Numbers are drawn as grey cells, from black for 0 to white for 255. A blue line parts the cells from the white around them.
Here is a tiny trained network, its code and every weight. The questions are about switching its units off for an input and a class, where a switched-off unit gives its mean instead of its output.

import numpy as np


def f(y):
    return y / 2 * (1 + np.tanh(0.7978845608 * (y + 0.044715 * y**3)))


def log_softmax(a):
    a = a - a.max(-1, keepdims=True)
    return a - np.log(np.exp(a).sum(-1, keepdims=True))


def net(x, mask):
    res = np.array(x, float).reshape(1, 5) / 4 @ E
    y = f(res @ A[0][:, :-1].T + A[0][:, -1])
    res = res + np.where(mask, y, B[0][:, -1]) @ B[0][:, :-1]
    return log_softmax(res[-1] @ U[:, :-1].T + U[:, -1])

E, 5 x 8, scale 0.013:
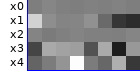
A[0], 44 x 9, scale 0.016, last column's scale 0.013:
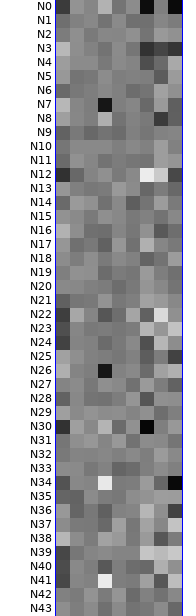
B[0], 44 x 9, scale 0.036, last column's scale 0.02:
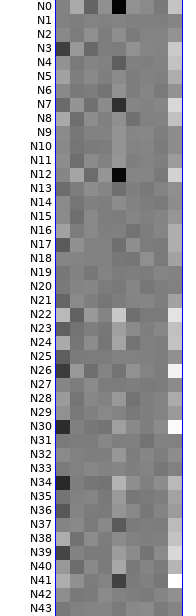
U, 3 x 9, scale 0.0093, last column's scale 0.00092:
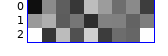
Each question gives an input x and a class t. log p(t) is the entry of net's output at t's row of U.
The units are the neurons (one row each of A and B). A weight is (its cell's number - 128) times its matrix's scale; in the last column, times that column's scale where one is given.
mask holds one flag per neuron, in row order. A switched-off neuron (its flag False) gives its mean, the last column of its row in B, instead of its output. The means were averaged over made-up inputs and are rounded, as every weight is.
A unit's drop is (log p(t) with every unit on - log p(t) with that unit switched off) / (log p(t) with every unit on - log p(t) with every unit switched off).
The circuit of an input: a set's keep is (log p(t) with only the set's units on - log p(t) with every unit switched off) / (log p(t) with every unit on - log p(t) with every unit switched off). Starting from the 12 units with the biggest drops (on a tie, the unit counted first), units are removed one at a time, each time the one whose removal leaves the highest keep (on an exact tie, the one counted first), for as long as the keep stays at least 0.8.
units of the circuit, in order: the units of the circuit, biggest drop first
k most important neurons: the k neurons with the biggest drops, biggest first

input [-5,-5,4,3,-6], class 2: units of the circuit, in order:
(N22)
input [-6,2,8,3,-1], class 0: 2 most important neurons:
(N41 N12)
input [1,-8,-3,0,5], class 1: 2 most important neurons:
(N12 N41)
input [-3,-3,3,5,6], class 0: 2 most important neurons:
(N34 N30)
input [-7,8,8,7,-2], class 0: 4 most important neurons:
(N30 N41 N3 N12)
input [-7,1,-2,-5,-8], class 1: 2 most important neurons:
(N7 N30)
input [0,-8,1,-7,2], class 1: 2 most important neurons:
(N12 N30)
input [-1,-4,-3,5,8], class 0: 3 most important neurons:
(N34 N30 N39)
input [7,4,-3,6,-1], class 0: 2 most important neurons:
(N30 N41)
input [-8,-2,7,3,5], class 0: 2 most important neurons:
(N34 N30)
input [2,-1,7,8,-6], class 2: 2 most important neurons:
(N22 N24)
